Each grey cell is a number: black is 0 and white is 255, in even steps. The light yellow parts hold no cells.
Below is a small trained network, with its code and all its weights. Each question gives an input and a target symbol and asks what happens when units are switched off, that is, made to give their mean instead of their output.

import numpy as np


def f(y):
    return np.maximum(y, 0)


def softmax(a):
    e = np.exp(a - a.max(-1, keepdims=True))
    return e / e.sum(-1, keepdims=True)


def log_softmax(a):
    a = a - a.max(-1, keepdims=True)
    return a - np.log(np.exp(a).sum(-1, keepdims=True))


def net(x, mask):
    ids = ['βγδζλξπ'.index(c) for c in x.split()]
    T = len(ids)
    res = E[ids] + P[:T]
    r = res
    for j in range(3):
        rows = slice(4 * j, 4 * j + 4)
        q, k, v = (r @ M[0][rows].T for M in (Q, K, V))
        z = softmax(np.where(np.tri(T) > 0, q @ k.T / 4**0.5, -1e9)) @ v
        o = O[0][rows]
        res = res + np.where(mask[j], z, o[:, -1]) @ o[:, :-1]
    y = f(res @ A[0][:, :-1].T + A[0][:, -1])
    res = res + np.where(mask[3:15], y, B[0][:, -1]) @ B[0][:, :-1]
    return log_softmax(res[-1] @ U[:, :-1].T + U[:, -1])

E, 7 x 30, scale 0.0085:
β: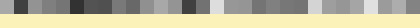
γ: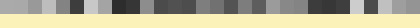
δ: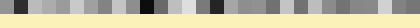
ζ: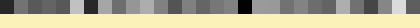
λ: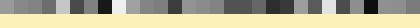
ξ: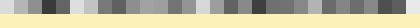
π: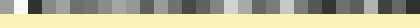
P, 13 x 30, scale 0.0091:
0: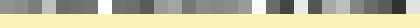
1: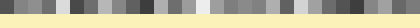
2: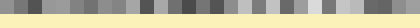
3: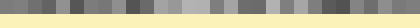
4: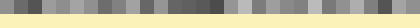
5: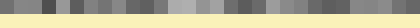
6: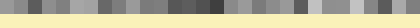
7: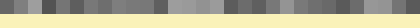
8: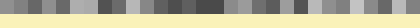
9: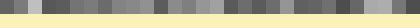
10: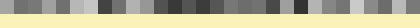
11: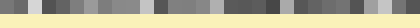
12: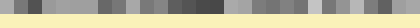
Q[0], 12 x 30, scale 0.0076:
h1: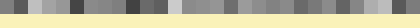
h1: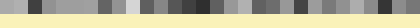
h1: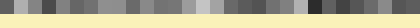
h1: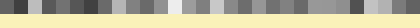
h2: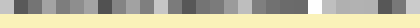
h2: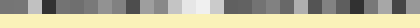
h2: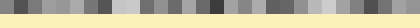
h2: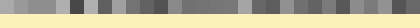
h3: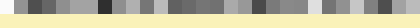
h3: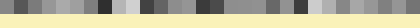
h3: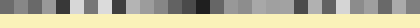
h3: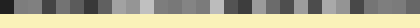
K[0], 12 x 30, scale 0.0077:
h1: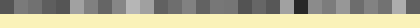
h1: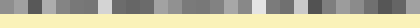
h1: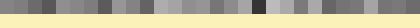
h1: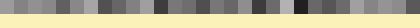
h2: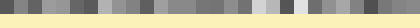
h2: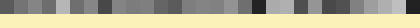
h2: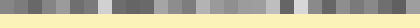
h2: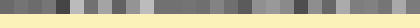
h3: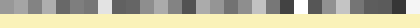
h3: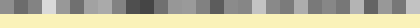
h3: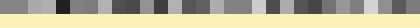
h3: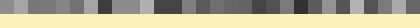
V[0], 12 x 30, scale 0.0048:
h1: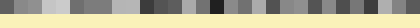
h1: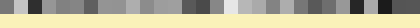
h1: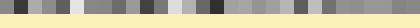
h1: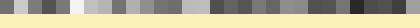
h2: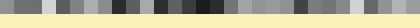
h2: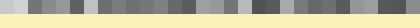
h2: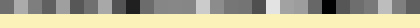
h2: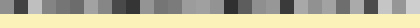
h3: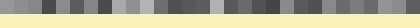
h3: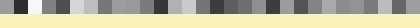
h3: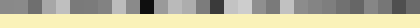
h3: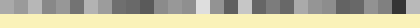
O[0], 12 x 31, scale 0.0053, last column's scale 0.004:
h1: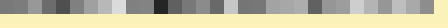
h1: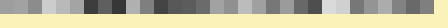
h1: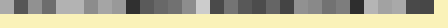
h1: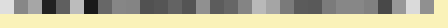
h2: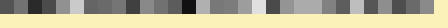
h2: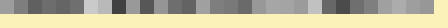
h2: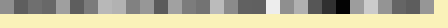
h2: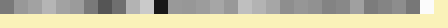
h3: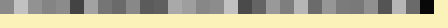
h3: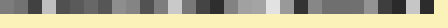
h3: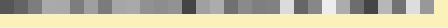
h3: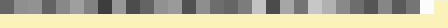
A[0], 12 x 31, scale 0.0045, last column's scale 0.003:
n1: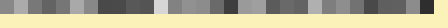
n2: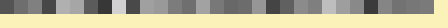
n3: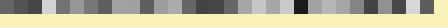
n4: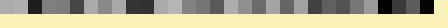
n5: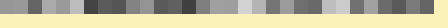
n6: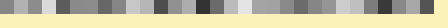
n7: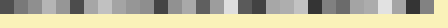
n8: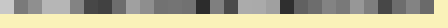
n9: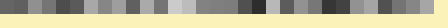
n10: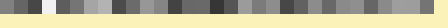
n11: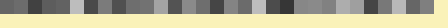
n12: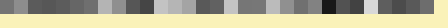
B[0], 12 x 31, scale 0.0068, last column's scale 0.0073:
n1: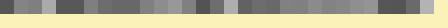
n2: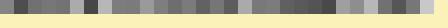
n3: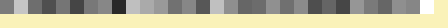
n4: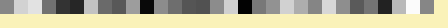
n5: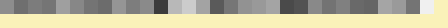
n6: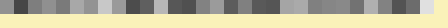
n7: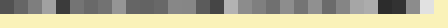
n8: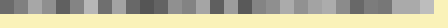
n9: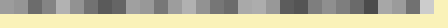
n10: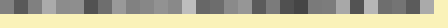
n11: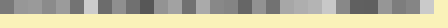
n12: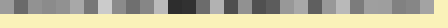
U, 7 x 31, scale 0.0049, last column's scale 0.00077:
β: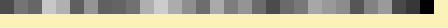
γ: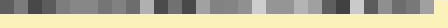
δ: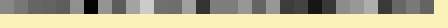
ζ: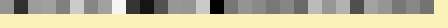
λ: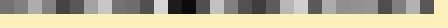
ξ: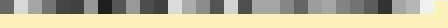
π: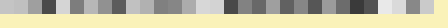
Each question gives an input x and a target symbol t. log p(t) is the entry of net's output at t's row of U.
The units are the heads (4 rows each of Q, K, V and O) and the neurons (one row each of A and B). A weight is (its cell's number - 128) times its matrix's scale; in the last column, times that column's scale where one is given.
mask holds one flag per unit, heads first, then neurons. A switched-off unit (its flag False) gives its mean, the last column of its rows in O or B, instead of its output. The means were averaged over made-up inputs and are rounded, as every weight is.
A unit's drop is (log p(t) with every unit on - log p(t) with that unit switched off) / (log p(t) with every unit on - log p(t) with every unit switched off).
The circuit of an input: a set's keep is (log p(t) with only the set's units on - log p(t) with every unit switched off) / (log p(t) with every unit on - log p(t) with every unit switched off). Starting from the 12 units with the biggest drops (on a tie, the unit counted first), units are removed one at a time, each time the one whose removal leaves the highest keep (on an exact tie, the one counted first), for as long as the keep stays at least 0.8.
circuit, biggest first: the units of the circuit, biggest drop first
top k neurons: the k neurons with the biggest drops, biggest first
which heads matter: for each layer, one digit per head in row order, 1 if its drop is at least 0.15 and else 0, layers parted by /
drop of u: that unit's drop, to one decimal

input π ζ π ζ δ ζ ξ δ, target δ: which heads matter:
011
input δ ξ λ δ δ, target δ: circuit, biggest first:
[n3, h3]
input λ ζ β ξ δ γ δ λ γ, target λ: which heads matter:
100
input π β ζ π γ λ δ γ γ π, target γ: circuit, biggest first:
[h2]
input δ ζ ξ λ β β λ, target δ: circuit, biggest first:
[n3, h3, n2]
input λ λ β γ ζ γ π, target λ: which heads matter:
100
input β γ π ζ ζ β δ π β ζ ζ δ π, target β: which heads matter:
100
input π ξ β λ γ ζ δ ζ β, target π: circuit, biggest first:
[h1, n5, h3]
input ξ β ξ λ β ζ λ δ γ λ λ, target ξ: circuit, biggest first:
[h1, n8, n3, h3]
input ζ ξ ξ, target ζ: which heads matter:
011
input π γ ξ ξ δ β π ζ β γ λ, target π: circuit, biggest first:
[h1, h3, n5]
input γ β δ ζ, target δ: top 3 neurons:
[n7, n11, n9]
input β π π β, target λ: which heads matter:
010
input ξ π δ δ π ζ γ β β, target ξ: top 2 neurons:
[n3, n8]
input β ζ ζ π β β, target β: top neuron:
[n7]
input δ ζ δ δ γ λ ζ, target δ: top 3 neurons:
[n3, n2, n10]
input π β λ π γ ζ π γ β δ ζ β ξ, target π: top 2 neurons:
[n5, n7]
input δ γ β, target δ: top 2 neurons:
[n3, n2]
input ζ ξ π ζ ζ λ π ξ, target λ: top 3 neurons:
[n5, n9, n1]
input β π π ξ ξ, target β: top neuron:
[n1]
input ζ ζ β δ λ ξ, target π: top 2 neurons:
[n7, n9]
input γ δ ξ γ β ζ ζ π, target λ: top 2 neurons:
[n4, n12]
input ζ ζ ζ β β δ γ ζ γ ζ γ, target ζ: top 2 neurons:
[n3, n8]
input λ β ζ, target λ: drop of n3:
0.1
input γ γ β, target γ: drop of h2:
0.6
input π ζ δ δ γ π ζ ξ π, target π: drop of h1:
0.6
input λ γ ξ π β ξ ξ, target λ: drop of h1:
0.5
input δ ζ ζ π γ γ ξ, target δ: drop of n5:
0.0
